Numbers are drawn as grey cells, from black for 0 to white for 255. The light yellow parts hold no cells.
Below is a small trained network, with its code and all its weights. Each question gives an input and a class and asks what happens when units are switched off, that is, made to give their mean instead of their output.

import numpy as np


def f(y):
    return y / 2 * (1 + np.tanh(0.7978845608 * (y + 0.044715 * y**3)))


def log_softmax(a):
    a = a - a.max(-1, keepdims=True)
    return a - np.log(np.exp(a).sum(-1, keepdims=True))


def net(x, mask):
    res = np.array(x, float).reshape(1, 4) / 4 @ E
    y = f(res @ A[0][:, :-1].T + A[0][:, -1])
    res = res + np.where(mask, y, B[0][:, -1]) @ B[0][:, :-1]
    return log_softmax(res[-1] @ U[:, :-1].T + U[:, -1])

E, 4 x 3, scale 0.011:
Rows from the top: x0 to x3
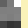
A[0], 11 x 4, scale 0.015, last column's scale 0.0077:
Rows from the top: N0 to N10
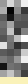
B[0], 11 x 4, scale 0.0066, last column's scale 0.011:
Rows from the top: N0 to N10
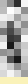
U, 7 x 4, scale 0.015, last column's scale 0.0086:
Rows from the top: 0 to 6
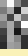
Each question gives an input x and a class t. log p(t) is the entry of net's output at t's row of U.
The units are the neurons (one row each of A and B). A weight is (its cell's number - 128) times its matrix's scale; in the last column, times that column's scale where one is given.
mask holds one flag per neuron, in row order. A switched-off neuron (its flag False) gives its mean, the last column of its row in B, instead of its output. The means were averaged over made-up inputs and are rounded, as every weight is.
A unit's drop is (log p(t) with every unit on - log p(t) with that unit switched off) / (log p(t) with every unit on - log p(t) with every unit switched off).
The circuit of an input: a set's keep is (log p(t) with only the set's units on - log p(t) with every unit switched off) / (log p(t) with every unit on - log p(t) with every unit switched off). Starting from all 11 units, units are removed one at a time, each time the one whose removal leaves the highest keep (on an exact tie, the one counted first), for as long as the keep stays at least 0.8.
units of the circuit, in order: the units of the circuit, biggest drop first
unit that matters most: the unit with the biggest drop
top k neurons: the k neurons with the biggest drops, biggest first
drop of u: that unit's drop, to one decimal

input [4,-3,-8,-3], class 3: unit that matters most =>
N6
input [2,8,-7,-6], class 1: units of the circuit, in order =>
[N0, N2]
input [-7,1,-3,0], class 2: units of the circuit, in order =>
[N6, N3]
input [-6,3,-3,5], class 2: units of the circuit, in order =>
[N6, N3]
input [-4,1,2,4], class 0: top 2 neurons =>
[N2, N5]
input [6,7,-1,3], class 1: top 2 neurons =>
[N6, N8]
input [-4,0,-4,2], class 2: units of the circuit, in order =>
[N6, N0]
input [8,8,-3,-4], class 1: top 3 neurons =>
[N0, N6, N8]
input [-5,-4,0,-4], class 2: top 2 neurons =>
[N6, N7]
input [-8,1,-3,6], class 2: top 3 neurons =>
[N6, N3, N4]
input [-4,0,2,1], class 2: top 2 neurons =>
[N6, N0]
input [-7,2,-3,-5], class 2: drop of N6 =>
0.6
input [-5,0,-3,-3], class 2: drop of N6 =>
0.5
